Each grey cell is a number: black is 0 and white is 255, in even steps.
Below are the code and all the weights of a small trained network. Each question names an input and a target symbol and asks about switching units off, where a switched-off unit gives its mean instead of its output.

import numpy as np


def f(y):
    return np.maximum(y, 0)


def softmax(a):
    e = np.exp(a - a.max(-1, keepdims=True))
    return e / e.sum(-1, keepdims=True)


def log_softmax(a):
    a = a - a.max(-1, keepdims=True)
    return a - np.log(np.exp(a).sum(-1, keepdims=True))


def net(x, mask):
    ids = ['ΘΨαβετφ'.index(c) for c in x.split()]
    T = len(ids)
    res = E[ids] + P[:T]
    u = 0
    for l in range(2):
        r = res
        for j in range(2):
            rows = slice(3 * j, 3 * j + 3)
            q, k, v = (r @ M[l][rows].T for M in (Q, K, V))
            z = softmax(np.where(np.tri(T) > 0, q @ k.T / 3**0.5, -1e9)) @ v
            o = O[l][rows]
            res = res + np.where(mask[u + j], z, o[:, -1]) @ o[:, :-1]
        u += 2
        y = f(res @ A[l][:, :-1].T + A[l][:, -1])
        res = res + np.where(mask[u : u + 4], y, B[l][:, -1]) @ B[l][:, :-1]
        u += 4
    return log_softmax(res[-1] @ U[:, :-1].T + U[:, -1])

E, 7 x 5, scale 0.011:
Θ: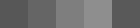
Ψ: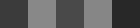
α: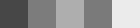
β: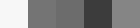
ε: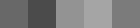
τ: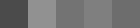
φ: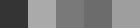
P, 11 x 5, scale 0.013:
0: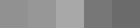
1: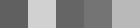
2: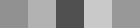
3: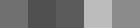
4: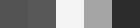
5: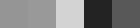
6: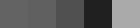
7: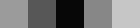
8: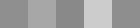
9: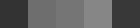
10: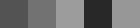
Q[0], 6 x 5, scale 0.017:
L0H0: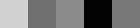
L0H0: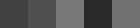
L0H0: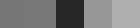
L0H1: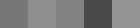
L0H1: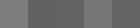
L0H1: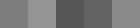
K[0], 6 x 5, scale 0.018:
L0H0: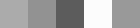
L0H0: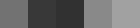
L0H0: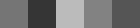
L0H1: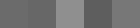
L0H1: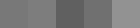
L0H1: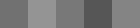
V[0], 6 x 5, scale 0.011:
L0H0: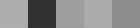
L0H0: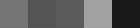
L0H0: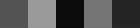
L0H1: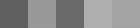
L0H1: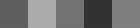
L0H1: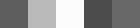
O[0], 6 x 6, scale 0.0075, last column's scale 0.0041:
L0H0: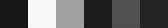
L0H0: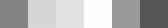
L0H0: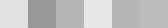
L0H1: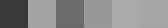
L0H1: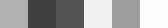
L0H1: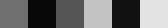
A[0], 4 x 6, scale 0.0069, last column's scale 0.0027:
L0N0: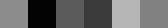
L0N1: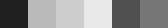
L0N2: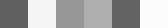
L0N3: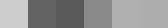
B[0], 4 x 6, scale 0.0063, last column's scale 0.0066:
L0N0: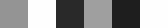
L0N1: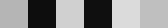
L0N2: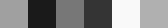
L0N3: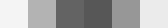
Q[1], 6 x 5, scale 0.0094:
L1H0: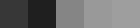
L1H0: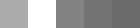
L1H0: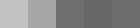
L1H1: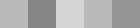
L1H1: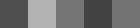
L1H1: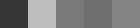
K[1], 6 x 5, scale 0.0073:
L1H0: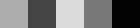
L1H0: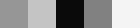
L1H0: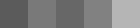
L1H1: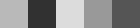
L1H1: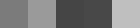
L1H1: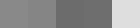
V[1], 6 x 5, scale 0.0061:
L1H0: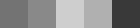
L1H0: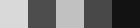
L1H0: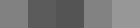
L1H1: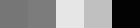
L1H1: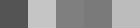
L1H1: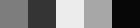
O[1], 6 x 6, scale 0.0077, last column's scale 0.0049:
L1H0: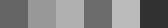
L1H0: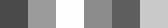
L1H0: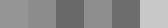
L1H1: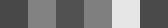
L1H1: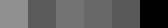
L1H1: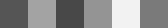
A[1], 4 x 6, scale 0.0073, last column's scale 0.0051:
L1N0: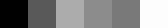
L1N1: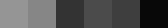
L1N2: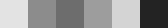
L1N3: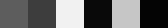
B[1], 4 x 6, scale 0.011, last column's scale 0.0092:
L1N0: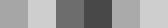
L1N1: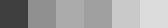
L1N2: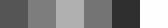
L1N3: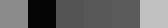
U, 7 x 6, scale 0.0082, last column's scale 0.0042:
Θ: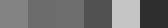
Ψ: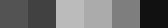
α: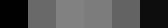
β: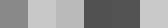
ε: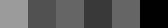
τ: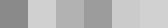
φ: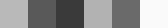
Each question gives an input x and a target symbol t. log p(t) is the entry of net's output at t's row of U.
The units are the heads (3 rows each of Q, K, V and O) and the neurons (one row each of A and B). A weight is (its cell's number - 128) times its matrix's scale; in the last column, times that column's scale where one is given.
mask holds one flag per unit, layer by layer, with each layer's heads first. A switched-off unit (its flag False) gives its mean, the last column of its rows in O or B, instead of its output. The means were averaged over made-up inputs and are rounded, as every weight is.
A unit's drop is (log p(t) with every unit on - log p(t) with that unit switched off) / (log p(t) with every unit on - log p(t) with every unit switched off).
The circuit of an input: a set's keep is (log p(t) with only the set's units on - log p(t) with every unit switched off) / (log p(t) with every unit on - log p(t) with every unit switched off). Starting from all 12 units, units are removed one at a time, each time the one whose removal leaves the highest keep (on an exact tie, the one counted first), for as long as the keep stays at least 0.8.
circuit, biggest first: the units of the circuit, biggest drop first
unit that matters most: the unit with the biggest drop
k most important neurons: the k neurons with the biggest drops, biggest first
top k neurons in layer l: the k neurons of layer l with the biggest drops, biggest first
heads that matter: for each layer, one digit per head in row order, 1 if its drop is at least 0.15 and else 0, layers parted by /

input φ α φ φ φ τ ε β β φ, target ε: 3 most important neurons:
(L1N3, L0N1, L0N0)
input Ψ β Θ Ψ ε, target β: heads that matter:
11 / 10
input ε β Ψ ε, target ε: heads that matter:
11 / 01
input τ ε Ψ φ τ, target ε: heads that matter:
01 / 00
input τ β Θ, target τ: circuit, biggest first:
(L0H1, L1N3)
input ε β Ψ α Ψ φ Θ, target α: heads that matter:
10 / 00
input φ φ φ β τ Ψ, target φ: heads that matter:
10 / 00
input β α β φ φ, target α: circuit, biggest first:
(L0H0, L1N1, L0N0)
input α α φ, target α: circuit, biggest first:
(L0H0, L1N1)
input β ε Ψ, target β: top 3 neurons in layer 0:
(L0N0, L0N3, L0N2)
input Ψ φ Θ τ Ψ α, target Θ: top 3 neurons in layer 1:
(L1N3, L1N0, L1N2)
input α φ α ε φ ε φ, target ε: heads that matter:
10 / 01
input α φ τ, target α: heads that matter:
10 / 00
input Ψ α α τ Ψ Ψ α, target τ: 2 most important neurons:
(L1N3, L1N2)
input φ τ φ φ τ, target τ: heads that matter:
10 / 11
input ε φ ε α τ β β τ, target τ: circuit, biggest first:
(L0H0, L1N3)
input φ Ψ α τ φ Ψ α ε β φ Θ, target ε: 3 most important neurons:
(L1N3, L0N1, L0N0)
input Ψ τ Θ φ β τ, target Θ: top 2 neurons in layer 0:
(L0N0, L0N3)
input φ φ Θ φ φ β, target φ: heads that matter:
01 / 10
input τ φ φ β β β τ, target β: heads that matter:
10 / 11
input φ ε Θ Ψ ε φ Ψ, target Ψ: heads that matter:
11 / 00
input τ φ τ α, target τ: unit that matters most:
L0H1
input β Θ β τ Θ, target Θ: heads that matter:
10 / 01
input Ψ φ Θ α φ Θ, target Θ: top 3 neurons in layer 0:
(L0N0, L0N3, L0N1)
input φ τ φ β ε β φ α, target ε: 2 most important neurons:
(L1N3, L0N1)
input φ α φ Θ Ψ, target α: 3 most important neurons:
(L1N1, L0N0, L0N1)
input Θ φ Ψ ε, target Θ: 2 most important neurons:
(L1N3, L1N0)
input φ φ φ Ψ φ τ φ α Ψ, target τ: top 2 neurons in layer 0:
(L0N0, L0N2)
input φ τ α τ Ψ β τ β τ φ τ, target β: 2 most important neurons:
(L0N3, L1N3)
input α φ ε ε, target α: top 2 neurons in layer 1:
(L1N1, L1N0)
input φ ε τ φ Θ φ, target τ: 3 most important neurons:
(L0N0, L1N0, L0N2)
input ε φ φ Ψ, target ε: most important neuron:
(L0N1)
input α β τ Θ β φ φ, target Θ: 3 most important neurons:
(L1N3, L0N1, L1N0)
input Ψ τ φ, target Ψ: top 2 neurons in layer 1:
(L1N2, L1N3)
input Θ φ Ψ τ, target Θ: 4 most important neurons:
(L1N3, L0N1, L1N0, L0N0)
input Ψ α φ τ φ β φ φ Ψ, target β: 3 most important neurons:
(L0N0, L0N3, L1N0)
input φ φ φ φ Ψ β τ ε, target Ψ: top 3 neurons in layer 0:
(L0N1, L0N2, L0N0)
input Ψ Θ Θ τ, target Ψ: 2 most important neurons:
(L0N1, L1N2)
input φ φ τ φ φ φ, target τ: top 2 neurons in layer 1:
(L1N3, L1N0)
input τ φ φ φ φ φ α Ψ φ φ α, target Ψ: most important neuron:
(L0N1)
